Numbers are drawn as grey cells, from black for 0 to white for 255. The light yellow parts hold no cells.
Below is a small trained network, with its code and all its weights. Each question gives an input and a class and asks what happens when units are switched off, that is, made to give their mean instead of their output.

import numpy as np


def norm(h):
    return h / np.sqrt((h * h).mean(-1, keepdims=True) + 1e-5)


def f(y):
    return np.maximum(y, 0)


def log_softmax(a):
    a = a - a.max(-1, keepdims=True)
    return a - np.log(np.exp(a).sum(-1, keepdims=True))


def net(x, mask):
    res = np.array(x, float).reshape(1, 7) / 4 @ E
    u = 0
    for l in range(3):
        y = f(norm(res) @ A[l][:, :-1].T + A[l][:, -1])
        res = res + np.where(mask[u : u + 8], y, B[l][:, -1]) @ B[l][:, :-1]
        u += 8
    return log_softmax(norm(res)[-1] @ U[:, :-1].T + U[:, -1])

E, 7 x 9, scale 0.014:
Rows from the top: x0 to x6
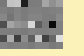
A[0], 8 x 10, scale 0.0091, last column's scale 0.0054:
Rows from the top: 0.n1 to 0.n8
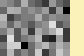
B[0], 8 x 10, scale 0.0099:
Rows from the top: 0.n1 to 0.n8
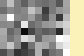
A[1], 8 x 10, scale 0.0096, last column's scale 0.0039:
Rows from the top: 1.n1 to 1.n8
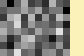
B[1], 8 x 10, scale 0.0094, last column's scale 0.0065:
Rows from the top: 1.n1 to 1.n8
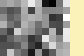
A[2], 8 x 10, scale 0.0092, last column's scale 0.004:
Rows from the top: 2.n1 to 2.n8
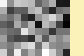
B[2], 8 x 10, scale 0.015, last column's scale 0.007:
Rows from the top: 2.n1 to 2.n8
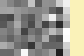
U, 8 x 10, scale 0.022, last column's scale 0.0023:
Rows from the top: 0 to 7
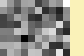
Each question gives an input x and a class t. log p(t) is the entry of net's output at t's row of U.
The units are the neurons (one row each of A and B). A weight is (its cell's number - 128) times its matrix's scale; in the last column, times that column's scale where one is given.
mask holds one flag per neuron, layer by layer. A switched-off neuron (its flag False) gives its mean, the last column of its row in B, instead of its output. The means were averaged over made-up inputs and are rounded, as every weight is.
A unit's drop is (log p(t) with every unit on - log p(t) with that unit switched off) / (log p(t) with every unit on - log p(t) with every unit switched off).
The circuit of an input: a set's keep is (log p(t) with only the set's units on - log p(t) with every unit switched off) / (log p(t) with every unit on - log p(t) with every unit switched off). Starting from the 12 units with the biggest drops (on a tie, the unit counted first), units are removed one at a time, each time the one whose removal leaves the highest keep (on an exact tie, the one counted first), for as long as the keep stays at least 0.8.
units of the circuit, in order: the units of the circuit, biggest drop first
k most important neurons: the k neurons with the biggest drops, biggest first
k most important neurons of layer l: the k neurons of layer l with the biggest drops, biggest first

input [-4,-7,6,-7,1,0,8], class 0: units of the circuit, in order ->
[0.n8, 2.n1, 0.n3]
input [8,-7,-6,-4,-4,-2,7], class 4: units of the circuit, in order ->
[2.n8]
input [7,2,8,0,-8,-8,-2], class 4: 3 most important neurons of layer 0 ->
[0.n7, 0.n4, 0.n3]
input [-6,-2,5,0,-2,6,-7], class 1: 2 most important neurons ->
[0.n8, 0.n5]
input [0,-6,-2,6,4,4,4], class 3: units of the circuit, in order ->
[0.n7, 1.n1]
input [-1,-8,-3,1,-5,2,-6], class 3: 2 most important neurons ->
[0.n6, 0.n7]
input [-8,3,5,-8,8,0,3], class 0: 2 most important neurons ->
[0.n8, 2.n1]
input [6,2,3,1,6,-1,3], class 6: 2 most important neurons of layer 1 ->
[1.n3, 1.n6]
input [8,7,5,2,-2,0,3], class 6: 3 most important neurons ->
[1.n3, 0.n8, 2.n8]
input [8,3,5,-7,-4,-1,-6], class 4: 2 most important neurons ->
[2.n8, 0.n8]
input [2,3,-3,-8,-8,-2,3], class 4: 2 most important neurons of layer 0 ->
[0.n4, 0.n8]
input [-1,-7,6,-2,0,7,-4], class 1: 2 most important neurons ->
[0.n7, 0.n5]
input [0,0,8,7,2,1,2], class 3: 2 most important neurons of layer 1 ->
[1.n6, 1.n7]
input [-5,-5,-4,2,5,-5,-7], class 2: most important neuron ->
[1.n6]
